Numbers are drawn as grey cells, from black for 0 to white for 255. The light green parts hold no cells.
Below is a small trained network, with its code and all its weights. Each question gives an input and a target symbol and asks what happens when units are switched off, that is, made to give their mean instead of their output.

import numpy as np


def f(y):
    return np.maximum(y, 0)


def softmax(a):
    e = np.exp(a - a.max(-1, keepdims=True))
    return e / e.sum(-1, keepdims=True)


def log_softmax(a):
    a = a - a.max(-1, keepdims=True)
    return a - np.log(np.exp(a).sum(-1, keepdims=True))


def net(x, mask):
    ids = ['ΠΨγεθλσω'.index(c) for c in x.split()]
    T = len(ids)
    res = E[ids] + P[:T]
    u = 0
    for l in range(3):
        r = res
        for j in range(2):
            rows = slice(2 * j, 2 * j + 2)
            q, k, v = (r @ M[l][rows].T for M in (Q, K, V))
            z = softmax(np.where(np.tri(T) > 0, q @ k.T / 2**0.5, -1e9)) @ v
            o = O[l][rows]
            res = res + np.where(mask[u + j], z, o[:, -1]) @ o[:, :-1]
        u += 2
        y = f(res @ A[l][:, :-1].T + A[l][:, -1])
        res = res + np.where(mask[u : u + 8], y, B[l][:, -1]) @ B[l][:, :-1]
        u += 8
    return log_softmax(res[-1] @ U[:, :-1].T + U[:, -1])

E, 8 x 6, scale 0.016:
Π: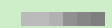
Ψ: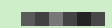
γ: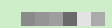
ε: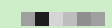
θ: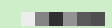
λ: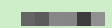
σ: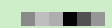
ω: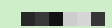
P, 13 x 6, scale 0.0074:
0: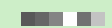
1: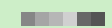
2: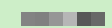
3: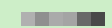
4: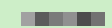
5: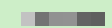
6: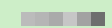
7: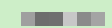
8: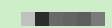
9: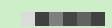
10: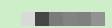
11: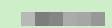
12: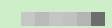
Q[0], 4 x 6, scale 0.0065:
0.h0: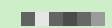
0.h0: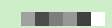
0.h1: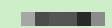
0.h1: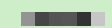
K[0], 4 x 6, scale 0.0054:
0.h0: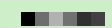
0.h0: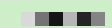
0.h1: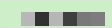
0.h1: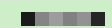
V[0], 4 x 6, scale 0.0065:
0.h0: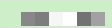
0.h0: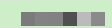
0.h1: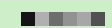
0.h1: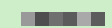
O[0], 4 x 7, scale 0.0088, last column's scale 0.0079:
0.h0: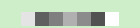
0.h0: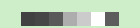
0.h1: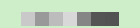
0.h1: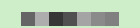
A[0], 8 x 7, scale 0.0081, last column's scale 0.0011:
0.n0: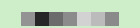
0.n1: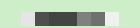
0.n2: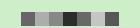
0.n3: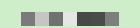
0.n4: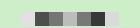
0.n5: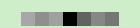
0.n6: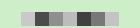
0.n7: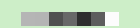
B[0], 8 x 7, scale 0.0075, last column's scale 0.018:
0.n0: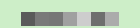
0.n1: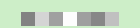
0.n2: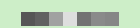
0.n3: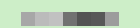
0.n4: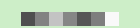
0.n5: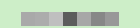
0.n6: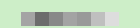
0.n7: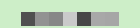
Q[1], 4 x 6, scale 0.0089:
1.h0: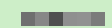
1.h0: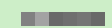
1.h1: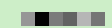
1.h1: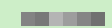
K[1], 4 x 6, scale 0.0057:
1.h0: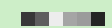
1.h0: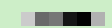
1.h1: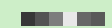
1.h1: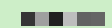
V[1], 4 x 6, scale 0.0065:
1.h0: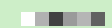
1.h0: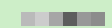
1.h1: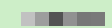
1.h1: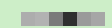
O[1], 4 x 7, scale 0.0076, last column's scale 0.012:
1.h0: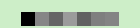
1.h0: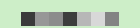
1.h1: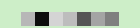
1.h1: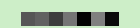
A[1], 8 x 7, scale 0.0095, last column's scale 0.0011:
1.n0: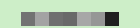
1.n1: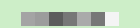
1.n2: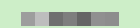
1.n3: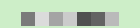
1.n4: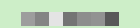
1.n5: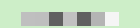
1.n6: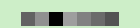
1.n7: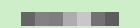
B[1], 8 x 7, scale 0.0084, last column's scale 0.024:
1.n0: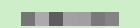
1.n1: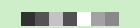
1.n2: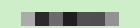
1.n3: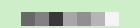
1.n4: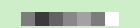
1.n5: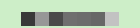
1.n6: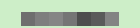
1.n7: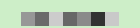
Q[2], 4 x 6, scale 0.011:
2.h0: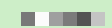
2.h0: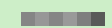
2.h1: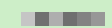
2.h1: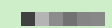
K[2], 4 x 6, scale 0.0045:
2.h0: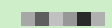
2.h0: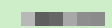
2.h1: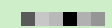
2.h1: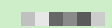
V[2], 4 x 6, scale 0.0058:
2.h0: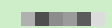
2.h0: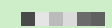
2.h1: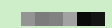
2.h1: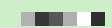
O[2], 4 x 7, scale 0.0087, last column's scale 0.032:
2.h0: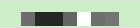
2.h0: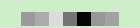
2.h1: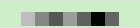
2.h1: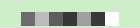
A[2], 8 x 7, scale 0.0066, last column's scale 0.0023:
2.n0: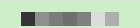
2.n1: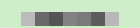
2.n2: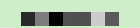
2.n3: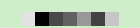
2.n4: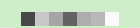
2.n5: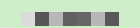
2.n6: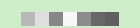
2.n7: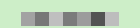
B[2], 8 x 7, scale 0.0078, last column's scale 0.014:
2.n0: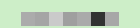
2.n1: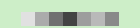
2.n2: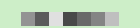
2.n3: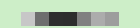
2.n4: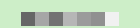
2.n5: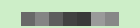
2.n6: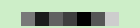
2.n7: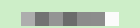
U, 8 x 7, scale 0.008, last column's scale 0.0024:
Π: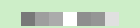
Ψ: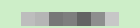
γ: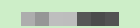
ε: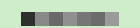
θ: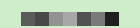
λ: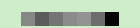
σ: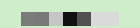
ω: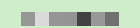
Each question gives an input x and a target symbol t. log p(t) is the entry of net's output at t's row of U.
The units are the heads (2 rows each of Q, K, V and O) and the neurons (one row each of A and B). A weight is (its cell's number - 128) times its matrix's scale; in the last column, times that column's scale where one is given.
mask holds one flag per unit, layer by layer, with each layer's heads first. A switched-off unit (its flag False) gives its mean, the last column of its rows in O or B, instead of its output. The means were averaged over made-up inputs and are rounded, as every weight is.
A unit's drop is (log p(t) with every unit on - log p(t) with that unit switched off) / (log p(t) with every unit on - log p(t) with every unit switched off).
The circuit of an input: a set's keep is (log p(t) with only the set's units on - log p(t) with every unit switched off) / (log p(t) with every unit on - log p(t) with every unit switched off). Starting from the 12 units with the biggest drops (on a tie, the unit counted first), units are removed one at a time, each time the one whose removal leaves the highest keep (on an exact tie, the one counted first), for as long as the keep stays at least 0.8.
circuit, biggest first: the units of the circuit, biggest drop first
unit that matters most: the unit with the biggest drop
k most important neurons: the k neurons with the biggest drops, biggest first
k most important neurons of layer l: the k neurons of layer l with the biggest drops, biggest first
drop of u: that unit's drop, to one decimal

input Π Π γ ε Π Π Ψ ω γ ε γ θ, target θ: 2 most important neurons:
0.n7, 0.n1
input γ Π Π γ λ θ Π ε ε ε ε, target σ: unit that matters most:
1.n3
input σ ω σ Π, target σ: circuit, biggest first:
0.h0, 0.n1
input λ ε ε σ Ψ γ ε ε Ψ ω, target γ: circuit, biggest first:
2.h0, 1.n7, 1.n4, 1.n3
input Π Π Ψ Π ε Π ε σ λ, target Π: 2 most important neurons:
2.n6, 1.n2
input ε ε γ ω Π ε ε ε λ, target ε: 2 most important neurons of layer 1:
1.n5, 1.n4
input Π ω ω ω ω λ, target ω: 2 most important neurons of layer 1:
1.n7, 1.n2
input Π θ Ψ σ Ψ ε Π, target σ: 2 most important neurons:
1.n2, 0.n0
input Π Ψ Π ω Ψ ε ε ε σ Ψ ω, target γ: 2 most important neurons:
1.n7, 1.n4
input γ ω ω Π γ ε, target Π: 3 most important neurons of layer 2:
2.n4, 2.n2, 2.n3
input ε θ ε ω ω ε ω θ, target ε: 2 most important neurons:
1.n4, 0.n1
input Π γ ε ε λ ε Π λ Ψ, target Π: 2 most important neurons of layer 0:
0.n1, 0.n7
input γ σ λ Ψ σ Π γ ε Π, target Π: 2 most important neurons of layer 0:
0.n2, 0.n7
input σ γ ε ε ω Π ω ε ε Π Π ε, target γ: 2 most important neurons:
1.n7, 0.n0
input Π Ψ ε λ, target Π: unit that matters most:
2.n6
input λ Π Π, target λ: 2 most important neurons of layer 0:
0.n1, 0.n0
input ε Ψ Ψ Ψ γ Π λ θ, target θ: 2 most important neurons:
0.n7, 1.n5
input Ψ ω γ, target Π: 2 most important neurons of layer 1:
1.n1, 1.n5
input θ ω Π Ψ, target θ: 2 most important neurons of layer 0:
0.n7, 0.n0
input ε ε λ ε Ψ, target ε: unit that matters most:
0.h0
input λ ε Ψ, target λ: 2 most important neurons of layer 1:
1.n4, 1.n1
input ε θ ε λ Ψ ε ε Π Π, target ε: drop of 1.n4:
0.2
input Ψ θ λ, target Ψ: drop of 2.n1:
0.2
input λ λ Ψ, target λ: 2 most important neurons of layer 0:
0.n1, 0.n0
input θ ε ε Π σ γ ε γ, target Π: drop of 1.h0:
0.1
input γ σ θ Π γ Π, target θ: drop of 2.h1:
0.9
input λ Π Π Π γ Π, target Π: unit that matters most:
1.h0
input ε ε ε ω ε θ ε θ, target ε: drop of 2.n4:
-0.1
